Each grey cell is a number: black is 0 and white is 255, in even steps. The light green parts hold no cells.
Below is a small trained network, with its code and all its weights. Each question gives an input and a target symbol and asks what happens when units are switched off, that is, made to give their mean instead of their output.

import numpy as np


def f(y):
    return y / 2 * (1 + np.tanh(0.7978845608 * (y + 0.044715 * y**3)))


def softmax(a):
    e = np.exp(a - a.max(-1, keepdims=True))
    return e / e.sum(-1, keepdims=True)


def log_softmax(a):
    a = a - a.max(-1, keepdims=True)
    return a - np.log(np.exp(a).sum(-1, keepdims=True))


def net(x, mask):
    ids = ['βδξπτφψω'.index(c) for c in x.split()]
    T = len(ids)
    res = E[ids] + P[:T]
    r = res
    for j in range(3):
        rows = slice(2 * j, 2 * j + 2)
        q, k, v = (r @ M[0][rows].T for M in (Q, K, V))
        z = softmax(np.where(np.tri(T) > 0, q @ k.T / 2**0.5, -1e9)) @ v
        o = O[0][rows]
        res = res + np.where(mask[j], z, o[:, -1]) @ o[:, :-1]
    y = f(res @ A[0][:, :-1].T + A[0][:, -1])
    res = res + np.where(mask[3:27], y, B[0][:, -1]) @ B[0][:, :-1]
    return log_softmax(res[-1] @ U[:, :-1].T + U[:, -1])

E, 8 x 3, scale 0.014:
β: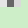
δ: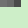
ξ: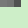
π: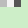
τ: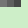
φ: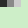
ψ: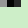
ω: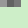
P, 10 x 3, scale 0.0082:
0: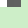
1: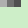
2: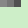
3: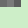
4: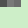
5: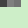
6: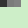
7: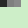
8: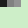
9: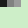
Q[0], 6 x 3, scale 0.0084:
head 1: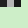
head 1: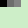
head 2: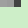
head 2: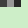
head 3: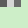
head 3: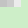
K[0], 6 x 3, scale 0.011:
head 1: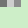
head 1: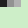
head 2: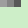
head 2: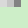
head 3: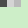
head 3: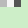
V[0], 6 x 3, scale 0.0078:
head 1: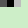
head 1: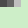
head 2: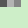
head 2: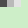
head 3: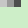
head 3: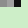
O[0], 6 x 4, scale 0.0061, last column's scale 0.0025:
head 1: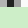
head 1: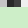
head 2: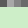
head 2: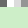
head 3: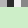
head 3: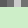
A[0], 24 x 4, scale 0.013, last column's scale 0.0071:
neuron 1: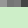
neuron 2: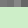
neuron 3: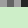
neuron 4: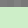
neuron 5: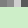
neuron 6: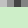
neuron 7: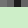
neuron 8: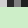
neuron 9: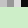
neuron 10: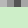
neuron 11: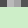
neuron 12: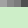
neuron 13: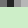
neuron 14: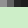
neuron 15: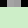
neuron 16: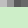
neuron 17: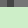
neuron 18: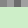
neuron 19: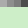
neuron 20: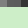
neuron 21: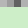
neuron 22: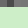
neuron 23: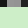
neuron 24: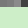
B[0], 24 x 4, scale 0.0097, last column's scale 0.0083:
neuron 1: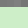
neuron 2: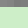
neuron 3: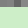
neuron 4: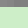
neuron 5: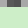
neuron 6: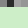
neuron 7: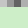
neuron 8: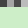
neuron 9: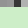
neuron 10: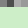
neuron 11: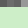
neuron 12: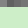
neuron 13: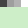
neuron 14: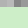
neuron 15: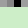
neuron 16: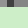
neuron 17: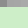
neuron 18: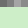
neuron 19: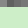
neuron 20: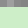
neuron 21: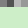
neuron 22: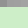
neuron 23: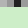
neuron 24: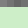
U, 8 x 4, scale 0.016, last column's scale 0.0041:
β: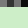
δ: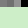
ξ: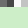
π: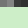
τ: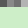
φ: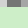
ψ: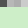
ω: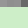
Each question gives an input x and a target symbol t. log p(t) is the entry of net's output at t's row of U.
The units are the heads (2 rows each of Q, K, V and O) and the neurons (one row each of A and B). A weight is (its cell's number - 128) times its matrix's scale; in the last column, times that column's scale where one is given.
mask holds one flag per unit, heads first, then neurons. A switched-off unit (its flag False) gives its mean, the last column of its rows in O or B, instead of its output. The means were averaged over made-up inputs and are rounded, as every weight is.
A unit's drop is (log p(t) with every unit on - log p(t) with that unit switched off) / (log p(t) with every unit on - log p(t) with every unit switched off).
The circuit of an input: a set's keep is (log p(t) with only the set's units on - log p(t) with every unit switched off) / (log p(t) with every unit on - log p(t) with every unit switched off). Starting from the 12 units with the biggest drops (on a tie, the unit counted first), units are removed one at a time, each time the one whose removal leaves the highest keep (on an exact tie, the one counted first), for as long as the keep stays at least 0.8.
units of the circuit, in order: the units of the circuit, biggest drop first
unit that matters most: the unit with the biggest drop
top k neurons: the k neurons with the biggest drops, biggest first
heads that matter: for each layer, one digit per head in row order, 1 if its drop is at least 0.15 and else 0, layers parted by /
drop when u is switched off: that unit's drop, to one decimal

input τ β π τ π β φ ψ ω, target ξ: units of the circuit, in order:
[neuron 15; neuron 9]
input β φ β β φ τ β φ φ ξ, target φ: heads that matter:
101
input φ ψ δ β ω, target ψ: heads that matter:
011
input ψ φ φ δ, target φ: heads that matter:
010
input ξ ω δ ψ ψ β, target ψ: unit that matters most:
neuron 8
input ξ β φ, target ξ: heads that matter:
100
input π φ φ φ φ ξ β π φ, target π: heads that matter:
010
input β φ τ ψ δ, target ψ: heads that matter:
001
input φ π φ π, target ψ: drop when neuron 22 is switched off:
-0.1
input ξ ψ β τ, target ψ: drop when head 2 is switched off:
0.2
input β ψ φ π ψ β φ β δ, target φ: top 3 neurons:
[neuron 7; neuron 14; neuron 8]
